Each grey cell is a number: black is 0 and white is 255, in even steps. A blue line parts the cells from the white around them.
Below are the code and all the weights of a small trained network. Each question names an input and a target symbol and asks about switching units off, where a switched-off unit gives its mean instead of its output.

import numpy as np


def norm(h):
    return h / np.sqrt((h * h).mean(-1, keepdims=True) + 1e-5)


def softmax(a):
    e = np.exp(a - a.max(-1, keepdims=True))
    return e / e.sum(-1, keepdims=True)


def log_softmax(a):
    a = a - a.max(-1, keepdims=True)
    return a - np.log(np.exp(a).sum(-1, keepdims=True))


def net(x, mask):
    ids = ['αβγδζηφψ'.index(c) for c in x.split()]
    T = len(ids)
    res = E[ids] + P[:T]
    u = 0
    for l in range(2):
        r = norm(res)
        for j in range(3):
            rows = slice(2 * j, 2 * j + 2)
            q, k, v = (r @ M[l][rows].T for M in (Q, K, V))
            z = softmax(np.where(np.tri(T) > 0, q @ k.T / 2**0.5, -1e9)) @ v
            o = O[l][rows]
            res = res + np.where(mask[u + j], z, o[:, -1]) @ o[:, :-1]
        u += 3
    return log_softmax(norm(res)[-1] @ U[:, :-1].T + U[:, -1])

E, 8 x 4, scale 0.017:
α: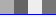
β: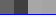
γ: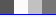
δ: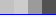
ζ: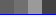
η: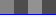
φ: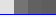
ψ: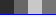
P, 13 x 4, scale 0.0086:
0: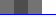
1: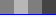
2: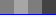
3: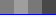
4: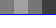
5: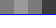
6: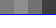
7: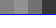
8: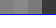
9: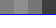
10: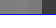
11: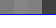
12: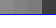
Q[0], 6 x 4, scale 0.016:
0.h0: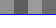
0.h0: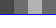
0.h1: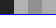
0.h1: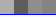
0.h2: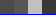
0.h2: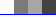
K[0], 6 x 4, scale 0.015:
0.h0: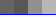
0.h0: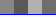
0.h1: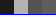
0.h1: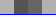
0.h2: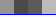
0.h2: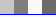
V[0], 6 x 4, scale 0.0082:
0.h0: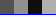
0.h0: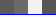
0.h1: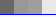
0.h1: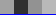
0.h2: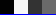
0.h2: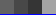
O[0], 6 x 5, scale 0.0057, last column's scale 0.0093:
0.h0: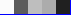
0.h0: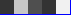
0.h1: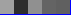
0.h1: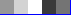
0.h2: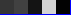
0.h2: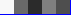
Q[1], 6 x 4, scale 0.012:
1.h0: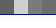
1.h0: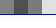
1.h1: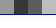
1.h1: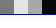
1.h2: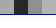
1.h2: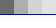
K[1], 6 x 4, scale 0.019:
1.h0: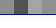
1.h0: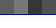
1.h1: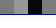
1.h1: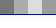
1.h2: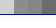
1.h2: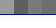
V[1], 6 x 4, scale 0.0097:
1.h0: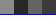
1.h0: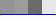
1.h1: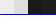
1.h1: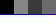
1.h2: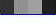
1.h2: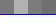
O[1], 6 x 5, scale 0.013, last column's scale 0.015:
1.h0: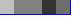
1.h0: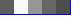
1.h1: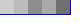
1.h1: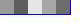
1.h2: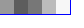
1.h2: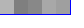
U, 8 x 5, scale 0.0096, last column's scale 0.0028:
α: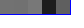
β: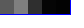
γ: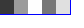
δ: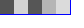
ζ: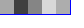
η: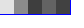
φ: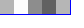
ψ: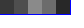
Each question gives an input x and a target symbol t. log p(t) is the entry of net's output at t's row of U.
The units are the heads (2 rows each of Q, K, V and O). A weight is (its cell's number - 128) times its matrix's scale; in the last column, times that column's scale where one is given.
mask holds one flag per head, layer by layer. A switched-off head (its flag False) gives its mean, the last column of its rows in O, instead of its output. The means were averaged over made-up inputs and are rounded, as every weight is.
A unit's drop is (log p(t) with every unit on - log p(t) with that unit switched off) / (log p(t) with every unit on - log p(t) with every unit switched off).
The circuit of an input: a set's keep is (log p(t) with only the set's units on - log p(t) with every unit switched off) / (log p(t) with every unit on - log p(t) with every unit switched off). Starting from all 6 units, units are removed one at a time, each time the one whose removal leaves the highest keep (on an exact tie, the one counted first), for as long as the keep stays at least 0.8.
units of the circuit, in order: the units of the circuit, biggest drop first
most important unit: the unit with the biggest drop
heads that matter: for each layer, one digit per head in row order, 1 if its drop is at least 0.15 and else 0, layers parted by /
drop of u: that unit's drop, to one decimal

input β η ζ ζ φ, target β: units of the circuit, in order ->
[1.h1; 0.h0; 1.h0]
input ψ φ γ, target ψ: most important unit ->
0.h1
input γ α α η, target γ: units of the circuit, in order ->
[0.h0; 1.h1; 0.h2]
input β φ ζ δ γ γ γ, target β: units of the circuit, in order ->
[1.h1; 0.h1; 0.h2]
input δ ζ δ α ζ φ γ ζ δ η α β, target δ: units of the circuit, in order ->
[0.h0; 1.h0; 1.h1]
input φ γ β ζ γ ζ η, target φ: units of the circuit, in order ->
[0.h0; 1.h1; 1.h0]
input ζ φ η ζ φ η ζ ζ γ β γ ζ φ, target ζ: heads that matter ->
000 / 010
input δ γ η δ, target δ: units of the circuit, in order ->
[1.h0; 0.h2]
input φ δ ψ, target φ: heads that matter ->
101 / 110
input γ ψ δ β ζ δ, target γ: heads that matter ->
001 / 010
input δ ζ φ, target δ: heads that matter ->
101 / 110
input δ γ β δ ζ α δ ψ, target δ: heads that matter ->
100 / 110
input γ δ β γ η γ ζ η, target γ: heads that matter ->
101 / 110
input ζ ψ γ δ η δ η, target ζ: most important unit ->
1.h1
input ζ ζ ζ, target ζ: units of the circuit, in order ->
[1.h1; 0.h2]
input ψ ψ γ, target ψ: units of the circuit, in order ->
[1.h1; 0.h1]
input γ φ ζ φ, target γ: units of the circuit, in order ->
[1.h1; 0.h2; 1.h0; 1.h2]
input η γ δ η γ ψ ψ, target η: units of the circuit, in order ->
[0.h2; 1.h1; 0.h1]
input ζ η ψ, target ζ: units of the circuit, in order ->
[0.h2; 1.h1; 1.h0]
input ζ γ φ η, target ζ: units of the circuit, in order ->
[1.h1]
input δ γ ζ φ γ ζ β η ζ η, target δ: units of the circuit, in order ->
[0.h0; 1.h0; 1.h1]
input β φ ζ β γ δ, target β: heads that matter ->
010 / 010
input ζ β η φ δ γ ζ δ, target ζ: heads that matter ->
000 / 000
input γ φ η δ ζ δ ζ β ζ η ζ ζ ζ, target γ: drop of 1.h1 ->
0.7
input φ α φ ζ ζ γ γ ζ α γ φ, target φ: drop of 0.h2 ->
0.0
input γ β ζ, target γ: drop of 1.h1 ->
0.6
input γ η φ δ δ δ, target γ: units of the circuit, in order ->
[1.h1]
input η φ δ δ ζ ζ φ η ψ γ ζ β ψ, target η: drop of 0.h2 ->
0.7
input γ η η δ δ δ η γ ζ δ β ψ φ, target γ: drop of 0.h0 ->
0.3
